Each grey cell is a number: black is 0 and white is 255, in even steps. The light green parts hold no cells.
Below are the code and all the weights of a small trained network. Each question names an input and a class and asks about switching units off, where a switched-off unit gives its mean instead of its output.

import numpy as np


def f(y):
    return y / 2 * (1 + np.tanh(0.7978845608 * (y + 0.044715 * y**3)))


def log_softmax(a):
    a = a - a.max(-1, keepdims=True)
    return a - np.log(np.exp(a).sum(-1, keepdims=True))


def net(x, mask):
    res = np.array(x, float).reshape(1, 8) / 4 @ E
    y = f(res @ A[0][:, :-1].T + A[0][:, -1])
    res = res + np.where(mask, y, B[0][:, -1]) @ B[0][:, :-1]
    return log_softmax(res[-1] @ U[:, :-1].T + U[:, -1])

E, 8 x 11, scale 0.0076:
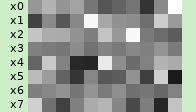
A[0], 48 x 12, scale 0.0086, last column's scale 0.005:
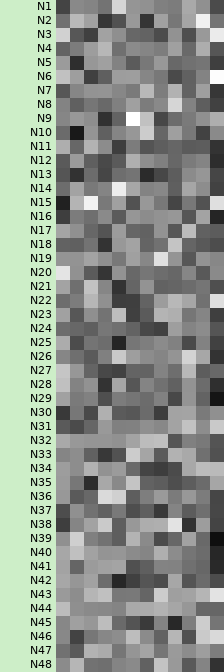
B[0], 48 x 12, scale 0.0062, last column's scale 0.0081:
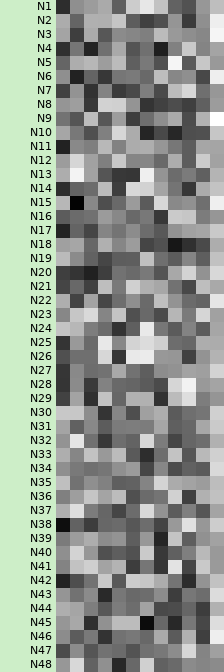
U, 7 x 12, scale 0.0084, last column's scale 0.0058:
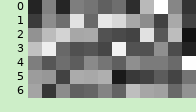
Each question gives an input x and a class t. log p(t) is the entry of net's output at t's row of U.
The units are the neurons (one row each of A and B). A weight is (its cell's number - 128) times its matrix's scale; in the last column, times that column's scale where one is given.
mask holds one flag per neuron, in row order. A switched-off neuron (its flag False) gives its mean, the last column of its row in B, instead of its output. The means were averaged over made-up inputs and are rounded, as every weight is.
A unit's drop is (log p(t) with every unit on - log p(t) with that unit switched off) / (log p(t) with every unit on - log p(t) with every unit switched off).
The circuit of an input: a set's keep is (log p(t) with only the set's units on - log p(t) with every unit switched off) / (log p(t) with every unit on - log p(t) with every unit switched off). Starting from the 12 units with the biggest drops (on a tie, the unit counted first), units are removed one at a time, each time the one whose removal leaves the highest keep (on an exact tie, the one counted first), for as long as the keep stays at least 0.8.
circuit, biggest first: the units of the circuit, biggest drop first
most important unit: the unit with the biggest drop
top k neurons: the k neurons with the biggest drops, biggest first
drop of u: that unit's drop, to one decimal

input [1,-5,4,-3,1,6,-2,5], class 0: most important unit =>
N20
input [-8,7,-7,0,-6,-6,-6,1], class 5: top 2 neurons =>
(N10, N18)
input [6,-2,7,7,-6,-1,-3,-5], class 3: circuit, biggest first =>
(N19, N32)
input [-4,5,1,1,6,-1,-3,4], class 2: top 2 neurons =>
(N33, N9)
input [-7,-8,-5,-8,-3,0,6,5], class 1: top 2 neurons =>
(N42, N25)
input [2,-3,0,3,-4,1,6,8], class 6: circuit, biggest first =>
(N3, N35)
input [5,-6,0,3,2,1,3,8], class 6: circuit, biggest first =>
(N6, N3)
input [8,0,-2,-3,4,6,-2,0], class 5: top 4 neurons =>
(N45, N2, N34, N38)
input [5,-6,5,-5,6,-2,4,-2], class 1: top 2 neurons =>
(N21, N42)
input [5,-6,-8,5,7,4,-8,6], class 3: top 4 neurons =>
(N13, N24, N37, N30)
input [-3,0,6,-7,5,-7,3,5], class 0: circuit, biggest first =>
(N38, N7)
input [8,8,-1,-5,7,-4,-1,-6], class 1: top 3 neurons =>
(N1, N14, N26)
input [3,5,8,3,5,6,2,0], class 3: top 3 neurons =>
(N32, N44, N40)
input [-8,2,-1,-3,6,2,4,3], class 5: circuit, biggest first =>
(N18)
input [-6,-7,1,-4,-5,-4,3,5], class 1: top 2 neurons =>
(N25, N42)
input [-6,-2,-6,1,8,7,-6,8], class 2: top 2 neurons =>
(N33, N9)
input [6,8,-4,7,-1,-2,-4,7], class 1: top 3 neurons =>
(N26, N14, N1)
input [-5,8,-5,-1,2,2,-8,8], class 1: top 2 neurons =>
(N26, N14)
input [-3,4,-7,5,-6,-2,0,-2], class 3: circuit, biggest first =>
(N30, N24, N13)
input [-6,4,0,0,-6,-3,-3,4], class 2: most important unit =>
N36
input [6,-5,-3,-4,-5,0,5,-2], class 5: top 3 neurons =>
(N45, N34, N9)
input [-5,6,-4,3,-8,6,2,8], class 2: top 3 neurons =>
(N36, N23, N41)
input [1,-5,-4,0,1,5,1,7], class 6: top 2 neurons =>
(N3, N6)
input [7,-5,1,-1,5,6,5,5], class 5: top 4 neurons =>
(N45, N2, N34, N38)
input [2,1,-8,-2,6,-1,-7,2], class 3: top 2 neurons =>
(N13, N24)
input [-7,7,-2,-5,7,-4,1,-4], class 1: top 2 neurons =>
(N1, N26)
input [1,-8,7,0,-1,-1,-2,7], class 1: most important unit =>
N25
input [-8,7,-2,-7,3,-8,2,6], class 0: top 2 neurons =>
(N38, N7)
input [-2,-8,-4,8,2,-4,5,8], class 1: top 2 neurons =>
(N25, N42)
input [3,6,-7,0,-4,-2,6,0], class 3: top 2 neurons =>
(N30, N13)
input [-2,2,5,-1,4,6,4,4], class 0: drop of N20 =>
0.2
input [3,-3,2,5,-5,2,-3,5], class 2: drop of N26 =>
0.1
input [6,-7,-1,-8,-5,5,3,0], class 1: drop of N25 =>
0.1
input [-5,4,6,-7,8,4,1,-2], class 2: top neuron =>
(N33)
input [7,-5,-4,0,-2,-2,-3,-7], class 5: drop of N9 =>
0.2
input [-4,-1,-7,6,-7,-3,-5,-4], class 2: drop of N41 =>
0.2
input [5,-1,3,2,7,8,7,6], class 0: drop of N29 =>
0.1
